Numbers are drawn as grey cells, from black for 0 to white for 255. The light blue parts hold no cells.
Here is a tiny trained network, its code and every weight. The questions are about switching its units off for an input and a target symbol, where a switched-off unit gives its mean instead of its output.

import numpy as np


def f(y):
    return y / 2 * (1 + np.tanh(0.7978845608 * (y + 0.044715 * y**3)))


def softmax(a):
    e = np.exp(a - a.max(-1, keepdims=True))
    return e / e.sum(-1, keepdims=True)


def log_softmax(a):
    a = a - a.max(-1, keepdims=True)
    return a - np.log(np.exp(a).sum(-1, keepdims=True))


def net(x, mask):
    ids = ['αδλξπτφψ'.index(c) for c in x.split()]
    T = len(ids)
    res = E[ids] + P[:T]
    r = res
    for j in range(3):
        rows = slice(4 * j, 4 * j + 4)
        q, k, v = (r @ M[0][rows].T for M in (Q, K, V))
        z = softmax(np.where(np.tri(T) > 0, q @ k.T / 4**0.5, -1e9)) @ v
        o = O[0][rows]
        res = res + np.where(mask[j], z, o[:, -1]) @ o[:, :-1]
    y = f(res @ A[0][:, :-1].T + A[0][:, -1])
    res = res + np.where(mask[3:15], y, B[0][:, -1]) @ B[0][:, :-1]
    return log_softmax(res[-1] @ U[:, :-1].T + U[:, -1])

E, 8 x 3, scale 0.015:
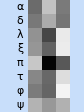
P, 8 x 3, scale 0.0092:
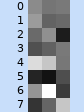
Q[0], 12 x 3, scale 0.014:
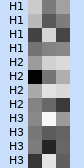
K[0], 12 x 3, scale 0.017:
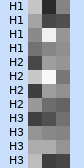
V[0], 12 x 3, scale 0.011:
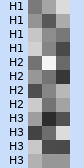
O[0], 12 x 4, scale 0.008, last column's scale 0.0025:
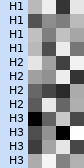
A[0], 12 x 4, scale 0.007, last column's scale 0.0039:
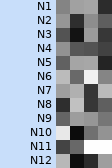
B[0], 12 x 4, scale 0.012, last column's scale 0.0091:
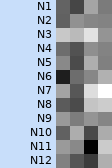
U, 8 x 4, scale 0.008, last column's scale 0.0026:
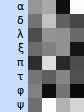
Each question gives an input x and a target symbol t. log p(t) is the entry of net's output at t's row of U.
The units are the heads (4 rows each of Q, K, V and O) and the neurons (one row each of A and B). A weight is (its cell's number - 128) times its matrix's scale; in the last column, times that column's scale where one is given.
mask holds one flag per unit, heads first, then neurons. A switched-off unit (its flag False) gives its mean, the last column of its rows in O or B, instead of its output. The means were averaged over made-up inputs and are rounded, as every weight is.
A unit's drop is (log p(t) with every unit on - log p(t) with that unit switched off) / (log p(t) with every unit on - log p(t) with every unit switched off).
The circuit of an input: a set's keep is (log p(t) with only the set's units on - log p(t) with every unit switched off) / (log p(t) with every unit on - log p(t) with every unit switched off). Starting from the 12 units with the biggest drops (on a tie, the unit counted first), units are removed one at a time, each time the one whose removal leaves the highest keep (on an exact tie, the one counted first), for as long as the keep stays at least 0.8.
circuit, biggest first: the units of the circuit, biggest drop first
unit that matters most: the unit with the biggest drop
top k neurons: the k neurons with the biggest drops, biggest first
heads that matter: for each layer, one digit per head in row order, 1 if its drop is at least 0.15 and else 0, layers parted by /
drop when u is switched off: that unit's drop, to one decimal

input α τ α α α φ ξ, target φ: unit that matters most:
H3
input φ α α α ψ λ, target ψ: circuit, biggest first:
[H3, H2]
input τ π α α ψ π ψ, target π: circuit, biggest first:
[N11, H3]
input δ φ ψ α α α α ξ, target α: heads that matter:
011
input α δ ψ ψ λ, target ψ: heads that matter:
100
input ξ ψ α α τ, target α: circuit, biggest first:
[H2, H3, N10]
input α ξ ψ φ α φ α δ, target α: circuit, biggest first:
[H2, H3]
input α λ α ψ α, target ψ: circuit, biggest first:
[N11, N12]
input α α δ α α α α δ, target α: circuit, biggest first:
[H2, N8]
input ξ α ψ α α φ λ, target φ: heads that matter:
111
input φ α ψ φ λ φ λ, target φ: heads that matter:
011
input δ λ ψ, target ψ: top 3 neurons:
[N11, N12, N6]
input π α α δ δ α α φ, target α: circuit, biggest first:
[H3, H2]
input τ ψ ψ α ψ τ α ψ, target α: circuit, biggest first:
[H2, N8]
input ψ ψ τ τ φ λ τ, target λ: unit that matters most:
N8
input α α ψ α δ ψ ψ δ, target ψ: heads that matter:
010
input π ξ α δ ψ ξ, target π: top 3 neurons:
[N11, N7, N6]
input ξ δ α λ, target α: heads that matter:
010
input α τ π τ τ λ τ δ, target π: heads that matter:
001
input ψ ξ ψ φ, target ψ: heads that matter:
110
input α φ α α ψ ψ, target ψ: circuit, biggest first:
[H3, N11, H2]
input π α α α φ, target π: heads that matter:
100
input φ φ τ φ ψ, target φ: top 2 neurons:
[N8, N7]
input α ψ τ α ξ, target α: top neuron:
[N10]
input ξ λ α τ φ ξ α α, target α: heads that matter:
110
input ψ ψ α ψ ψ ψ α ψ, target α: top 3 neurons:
[N8, N10, N3]
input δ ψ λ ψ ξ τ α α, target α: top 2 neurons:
[N8, N6]
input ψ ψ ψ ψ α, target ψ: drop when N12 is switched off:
0.1
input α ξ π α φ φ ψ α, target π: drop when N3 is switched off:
0.0
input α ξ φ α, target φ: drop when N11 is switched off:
0.1
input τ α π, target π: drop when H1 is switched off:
0.2
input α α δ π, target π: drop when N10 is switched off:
0.4
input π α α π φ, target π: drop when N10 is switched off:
0.5
